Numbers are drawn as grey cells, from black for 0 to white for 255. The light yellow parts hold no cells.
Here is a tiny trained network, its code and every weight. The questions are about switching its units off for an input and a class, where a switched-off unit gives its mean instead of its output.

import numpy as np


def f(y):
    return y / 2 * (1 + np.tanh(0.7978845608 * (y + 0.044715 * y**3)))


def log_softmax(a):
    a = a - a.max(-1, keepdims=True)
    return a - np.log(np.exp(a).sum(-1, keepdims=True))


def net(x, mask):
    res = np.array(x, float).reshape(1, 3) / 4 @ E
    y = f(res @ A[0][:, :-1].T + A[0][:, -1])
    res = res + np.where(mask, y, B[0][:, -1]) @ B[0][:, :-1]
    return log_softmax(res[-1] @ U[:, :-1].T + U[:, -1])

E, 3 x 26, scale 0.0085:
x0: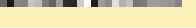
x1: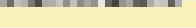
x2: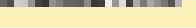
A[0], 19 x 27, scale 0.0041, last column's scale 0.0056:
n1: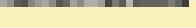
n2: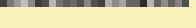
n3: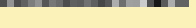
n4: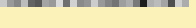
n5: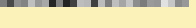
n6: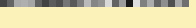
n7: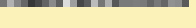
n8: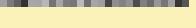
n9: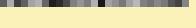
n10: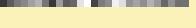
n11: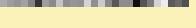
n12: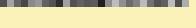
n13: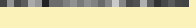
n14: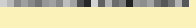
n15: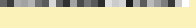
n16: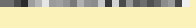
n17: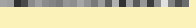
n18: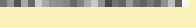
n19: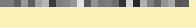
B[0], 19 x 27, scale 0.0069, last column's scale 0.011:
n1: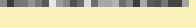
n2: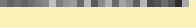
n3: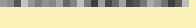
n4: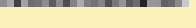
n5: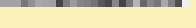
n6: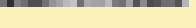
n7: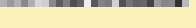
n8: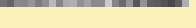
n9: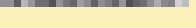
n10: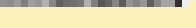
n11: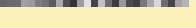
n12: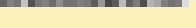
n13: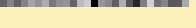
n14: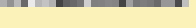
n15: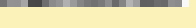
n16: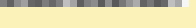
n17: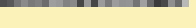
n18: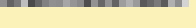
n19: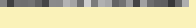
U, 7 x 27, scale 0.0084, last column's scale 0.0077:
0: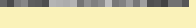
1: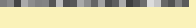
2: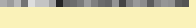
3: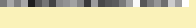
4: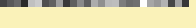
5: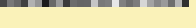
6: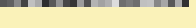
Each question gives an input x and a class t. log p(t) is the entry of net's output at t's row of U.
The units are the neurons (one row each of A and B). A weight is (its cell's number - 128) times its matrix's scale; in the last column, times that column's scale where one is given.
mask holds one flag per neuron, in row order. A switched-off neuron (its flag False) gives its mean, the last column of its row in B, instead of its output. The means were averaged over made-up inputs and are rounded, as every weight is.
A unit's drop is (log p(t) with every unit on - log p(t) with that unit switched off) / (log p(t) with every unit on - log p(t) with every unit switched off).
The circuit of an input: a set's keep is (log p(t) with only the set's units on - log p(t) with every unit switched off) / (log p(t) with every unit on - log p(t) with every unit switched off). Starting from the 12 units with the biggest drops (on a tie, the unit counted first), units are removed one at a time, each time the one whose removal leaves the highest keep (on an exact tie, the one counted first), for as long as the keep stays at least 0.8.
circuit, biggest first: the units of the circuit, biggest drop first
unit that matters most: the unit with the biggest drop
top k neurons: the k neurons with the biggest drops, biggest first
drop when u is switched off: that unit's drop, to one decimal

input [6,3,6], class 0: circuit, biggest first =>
[n6]
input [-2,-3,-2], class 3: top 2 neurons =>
[n11; n4]
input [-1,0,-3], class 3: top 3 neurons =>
[n6; n2; n13]
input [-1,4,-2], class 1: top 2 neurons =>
[n11; n15]
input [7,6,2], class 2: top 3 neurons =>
[n5; n10; n12]
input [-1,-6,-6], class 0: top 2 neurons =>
[n16; n19]
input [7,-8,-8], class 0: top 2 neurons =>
[n16; n8]
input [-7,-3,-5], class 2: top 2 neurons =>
[n7; n14]
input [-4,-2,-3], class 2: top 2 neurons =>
[n15; n7]
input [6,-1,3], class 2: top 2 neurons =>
[n10; n5]
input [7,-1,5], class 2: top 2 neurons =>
[n10; n5]
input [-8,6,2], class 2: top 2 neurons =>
[n14; n7]
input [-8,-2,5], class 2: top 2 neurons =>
[n14; n7]
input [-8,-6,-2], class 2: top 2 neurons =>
[n14; n7]
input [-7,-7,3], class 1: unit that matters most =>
n12
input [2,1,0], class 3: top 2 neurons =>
[n14; n7]
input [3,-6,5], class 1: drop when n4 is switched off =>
-0.1
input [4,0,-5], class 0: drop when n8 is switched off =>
0.1
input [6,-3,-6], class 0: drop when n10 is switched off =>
-0.1
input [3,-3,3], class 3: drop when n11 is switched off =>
0.2
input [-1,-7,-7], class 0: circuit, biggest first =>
[n19]
